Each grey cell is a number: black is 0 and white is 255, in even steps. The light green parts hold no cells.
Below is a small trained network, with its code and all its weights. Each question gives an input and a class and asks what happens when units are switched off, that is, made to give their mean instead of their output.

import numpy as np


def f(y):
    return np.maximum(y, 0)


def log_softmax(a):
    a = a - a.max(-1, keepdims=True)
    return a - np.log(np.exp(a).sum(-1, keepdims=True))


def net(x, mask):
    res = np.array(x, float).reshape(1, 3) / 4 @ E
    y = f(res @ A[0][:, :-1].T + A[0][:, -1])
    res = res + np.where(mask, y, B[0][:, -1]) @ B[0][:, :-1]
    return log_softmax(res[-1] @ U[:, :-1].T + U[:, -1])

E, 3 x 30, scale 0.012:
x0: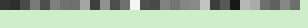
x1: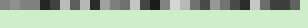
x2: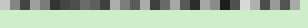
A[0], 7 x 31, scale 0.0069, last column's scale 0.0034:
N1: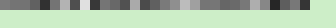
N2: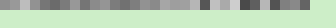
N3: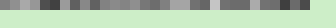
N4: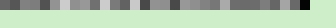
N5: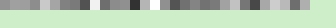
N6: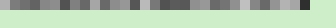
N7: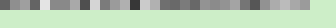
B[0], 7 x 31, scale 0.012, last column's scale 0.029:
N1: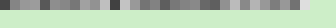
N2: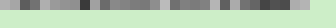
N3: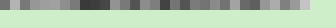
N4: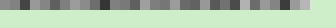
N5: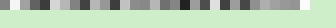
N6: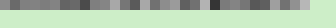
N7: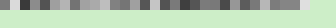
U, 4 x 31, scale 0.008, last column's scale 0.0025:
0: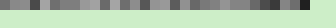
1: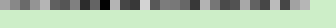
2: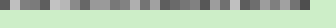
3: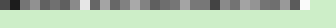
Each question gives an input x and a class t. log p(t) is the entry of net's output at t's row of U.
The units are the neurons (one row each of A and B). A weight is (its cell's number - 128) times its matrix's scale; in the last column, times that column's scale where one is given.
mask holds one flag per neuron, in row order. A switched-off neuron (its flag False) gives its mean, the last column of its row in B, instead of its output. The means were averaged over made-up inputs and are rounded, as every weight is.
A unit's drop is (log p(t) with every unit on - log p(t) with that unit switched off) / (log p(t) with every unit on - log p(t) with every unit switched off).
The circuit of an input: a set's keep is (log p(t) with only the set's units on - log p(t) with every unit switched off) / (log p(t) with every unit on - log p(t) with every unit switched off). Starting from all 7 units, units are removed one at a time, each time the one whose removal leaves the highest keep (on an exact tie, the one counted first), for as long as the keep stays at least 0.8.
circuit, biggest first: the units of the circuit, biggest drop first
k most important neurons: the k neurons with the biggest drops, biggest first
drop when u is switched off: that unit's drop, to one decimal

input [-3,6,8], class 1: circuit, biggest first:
[N5]
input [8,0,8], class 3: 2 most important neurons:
[N5 N1]
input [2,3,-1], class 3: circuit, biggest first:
[N5 N7]
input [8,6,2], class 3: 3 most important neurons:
[N5 N1 N7]
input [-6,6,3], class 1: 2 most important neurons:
[N5 N7]
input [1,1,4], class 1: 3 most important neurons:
[N5 N7 N1]
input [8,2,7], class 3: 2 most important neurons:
[N5 N7]
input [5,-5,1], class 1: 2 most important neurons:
[N5 N1]
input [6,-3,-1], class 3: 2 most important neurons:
[N5 N3]
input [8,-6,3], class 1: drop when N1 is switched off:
0.1
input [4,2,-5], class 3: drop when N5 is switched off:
0.4
